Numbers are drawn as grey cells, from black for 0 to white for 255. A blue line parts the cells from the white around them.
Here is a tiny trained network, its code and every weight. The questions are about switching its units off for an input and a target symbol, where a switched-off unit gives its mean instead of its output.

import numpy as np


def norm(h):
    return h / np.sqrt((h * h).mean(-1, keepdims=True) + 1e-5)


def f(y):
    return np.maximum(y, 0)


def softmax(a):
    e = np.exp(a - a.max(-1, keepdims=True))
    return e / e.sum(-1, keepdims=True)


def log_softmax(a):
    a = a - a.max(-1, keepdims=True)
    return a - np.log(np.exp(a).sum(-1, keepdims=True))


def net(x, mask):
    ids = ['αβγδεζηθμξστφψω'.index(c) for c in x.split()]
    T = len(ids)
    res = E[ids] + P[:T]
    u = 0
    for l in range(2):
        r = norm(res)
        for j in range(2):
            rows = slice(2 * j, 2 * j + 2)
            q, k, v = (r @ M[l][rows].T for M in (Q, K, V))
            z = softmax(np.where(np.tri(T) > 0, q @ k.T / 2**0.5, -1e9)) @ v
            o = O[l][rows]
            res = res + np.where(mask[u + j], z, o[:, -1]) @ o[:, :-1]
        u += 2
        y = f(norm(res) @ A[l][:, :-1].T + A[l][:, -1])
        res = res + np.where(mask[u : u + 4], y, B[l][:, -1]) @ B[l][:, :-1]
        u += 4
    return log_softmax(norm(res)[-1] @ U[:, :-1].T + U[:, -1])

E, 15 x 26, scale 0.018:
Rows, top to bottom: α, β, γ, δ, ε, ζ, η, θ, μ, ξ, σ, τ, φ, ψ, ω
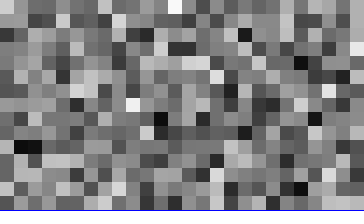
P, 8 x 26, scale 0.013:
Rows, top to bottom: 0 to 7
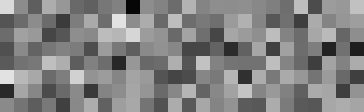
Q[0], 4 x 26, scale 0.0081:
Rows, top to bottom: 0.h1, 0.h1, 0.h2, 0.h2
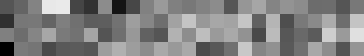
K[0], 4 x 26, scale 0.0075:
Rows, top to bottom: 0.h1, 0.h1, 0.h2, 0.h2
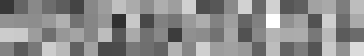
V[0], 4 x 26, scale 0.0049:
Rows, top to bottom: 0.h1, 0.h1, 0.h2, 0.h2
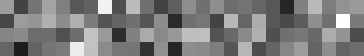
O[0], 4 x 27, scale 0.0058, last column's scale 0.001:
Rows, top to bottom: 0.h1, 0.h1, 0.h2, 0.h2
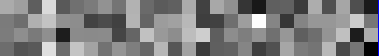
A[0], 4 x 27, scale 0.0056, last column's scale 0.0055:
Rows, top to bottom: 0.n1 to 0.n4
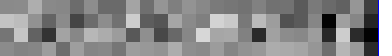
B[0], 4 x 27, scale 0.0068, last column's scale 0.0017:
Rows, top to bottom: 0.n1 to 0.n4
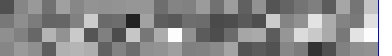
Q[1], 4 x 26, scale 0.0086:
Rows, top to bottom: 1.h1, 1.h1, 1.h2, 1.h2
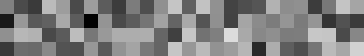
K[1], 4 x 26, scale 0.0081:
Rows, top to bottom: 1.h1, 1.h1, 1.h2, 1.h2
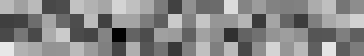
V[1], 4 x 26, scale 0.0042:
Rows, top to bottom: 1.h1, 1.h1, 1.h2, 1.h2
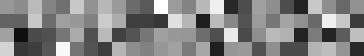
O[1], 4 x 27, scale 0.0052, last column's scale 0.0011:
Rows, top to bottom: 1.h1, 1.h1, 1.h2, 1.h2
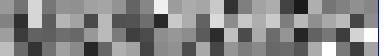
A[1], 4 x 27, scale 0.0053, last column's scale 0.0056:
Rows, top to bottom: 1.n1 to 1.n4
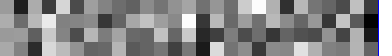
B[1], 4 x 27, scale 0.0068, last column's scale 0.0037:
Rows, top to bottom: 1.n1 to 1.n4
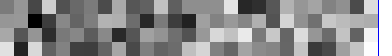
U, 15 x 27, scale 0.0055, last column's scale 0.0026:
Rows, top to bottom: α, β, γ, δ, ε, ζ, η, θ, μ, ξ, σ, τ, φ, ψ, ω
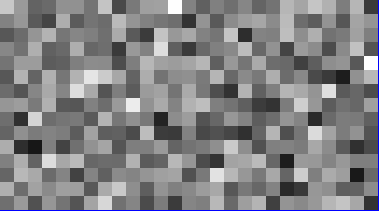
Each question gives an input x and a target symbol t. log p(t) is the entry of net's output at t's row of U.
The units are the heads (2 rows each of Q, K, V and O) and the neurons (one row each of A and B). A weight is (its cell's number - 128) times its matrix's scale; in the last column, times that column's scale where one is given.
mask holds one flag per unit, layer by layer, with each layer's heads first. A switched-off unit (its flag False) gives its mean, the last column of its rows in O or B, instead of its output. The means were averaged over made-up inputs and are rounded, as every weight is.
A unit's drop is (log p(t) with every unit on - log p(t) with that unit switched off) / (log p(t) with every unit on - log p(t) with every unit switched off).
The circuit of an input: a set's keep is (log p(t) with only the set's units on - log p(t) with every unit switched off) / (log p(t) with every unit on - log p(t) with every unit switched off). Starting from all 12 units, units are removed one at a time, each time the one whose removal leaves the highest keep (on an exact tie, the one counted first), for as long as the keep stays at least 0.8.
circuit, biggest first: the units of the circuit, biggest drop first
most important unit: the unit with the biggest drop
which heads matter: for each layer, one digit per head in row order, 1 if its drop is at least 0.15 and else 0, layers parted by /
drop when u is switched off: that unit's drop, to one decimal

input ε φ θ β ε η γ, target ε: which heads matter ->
01 / 00
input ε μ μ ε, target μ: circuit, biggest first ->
1.h1
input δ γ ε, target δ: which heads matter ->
01 / 10
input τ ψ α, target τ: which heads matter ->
10 / 00
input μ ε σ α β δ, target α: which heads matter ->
11 / 00
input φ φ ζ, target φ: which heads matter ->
00 / 11
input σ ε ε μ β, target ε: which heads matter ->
01 / 00
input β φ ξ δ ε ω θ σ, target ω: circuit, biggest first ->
1.n2; 1.h2; 0.h1
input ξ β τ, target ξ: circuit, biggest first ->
0.n2; 0.h2
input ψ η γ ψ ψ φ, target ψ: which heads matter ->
00 / 10
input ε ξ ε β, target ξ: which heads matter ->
11 / 00
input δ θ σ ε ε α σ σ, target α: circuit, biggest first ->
0.n3; 0.h1; 0.h2
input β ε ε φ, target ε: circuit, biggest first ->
0.h2; 1.h1
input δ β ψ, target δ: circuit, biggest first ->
1.n3; 1.h1; 1.h2
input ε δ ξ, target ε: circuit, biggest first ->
0.h2
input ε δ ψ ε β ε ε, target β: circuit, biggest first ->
1.h1; 0.h1; 0.h2
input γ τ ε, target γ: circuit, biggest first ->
1.n1; 0.h2; 0.h1
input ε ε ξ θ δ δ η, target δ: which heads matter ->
00 / 10
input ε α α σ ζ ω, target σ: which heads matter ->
01 / 01
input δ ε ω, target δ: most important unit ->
1.n3
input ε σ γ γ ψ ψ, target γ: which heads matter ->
10 / 01
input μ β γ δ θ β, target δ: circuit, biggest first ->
1.n3; 0.h1; 1.h1; 1.h2
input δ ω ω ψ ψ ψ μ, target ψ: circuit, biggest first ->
1.h1; 1.h2
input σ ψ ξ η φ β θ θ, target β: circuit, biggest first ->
0.h1; 0.h2
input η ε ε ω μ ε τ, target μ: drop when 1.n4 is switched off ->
0.2
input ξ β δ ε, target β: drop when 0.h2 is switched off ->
0.2
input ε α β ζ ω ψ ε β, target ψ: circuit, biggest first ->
1.h1
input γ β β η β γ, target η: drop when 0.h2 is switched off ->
0.5
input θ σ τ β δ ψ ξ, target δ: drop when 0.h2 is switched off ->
0.2
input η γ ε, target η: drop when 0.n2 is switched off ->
0.0
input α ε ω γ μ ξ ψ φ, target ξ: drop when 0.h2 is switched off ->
0.6
